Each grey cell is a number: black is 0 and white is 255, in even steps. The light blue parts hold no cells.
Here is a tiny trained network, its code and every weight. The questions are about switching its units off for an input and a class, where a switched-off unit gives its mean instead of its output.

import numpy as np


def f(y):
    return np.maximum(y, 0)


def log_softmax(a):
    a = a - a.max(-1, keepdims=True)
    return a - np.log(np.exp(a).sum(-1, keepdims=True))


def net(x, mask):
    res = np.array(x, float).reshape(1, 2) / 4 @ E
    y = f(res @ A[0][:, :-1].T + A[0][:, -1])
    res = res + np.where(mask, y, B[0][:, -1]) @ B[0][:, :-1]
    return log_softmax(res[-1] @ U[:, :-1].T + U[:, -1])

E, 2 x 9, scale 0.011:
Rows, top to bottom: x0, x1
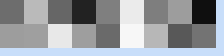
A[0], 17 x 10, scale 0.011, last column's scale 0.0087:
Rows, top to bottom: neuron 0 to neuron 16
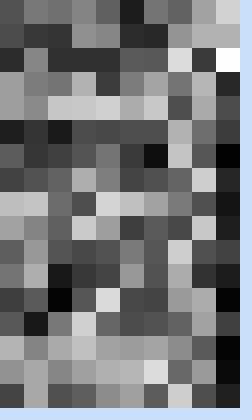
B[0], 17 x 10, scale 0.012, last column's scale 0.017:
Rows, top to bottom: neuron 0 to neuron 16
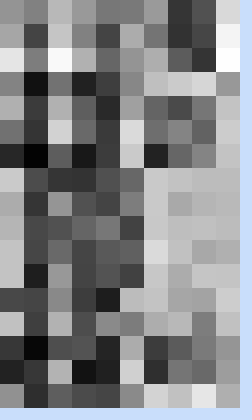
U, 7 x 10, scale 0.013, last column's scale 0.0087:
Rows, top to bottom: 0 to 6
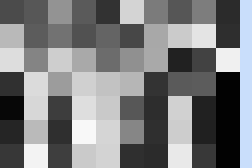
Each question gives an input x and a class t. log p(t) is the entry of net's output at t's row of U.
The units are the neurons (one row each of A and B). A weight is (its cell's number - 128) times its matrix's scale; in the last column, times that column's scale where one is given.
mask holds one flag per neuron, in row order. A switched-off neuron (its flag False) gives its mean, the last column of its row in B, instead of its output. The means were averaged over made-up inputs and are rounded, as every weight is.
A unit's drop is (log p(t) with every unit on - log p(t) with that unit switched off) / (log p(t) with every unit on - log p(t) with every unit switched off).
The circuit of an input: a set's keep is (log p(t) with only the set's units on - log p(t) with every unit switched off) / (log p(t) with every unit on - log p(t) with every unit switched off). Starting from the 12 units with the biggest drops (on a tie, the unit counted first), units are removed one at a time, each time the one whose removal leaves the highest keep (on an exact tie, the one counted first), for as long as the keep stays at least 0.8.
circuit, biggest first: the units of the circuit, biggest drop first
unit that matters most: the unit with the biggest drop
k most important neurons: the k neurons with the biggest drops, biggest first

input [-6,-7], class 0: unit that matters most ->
neuron 1
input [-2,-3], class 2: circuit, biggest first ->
[neuron 0; neuron 1]
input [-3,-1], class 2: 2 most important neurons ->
[neuron 11; neuron 16]
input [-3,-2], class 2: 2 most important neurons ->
[neuron 1; neuron 0]
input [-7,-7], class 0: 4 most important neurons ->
[neuron 1; neuron 6; neuron 5; neuron 0]
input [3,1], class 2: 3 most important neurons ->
[neuron 7; neuron 9; neuron 12]
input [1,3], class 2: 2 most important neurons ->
[neuron 6; neuron 12]
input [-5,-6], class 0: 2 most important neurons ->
[neuron 1; neuron 6]
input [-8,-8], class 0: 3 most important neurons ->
[neuron 1; neuron 6; neuron 5]
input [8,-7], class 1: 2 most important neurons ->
[neuron 11; neuron 10]
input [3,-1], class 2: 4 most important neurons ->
[neuron 2; neuron 7; neuron 9; neuron 12]
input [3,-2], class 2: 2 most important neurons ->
[neuron 2; neuron 7]
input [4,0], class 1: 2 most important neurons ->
[neuron 1; neuron 0]
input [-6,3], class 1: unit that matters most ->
neuron 2
